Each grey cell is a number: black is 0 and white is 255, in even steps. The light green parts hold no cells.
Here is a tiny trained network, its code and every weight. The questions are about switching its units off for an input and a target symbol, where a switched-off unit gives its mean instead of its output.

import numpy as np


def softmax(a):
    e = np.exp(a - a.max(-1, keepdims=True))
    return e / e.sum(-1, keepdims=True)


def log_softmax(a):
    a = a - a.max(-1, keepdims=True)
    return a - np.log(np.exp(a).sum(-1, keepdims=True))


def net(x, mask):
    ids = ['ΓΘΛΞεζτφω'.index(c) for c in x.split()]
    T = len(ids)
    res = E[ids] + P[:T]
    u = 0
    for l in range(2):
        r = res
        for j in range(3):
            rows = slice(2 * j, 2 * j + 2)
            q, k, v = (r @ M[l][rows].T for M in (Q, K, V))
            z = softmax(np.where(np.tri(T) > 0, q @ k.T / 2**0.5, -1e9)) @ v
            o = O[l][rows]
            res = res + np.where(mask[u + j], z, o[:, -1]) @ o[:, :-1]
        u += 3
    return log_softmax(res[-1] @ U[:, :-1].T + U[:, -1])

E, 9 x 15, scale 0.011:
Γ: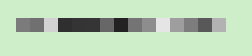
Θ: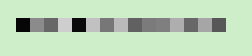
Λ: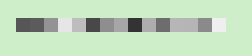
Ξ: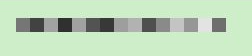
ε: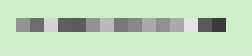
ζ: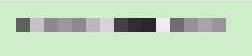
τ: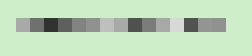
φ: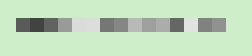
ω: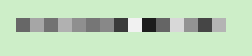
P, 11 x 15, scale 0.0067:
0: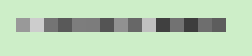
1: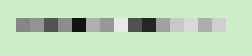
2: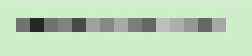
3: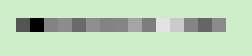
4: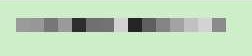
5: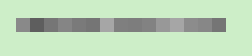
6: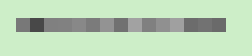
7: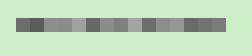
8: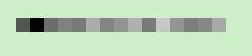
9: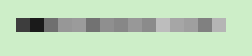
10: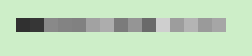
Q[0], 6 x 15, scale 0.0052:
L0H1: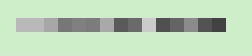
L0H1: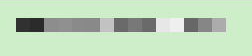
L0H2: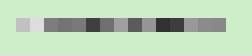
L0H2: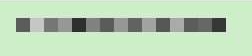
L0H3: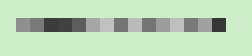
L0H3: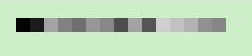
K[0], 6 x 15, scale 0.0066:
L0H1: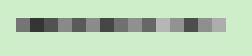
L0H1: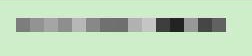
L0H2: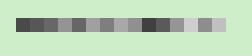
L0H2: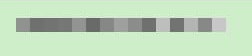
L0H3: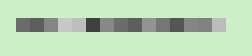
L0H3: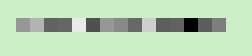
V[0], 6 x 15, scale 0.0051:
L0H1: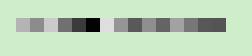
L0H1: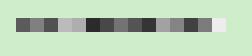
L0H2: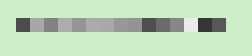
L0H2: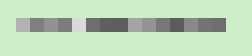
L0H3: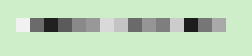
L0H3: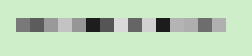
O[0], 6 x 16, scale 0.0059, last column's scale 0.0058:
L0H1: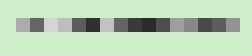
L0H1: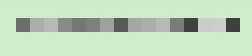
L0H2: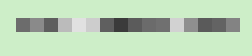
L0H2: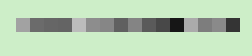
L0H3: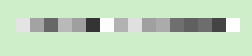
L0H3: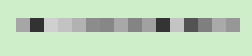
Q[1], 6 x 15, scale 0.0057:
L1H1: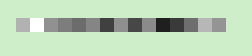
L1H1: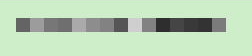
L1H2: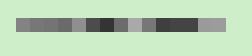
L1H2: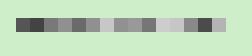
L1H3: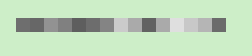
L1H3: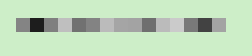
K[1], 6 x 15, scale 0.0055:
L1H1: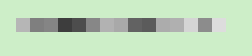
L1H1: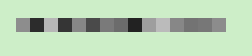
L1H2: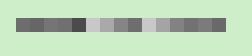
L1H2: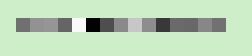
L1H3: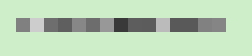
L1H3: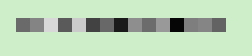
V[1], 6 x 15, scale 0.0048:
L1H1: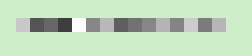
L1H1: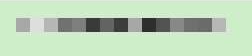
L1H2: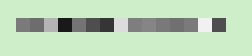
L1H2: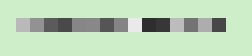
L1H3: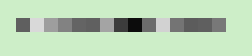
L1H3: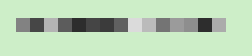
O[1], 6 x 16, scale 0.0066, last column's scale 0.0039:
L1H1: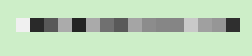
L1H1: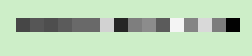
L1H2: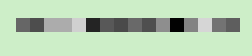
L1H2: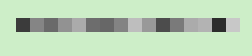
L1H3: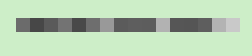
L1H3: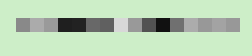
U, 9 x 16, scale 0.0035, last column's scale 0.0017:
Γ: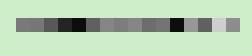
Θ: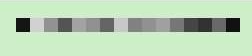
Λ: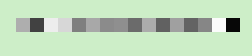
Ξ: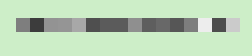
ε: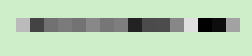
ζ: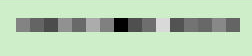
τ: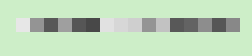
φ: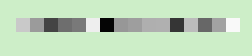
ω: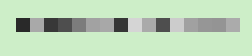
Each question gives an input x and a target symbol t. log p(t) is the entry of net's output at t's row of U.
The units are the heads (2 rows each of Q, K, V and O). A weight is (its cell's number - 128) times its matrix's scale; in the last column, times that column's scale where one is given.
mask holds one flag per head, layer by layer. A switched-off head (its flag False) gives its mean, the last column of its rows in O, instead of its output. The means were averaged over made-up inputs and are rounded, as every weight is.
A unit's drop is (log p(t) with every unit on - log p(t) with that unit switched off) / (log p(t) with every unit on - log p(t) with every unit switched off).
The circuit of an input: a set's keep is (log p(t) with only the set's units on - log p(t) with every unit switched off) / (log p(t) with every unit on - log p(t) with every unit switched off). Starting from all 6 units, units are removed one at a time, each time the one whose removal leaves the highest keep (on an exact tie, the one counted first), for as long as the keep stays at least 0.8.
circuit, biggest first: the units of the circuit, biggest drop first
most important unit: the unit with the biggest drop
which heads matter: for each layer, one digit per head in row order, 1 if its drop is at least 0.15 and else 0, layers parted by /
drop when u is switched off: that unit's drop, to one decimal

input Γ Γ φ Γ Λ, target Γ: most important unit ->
L1H3
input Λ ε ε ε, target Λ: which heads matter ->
001 / 010
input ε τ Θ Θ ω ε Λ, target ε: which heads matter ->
100 / 000
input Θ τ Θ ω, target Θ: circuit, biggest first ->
[L1H1; L0H2]
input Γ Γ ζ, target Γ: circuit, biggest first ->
[L1H3; L0H2; L0H3]
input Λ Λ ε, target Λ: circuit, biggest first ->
[L0H3; L1H2]
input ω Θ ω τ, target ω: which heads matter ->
000 / 110
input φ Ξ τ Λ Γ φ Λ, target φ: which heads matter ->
100 / 100
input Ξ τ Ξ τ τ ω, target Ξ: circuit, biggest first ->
[L1H2; L0H2]
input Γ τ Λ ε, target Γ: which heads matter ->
010 / 001
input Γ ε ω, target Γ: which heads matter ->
011 / 001
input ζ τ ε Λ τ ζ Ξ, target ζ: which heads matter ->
001 / 001
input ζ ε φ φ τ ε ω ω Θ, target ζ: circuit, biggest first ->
[L1H3; L0H3]
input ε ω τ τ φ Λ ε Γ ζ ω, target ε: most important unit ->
L0H1
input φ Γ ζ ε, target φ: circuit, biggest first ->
[L0H1; L1H1]
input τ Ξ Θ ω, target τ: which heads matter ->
001 / 000
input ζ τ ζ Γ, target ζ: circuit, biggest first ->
[L1H3; L0H3]
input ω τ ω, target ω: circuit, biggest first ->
[L1H1; L1H2]
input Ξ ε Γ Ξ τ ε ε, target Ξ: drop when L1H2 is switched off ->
1.0
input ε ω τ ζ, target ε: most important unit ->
L0H1
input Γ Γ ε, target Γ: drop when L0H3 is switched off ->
0.2
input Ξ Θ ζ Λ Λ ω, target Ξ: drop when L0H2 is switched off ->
0.3
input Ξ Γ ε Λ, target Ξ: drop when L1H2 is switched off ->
0.9
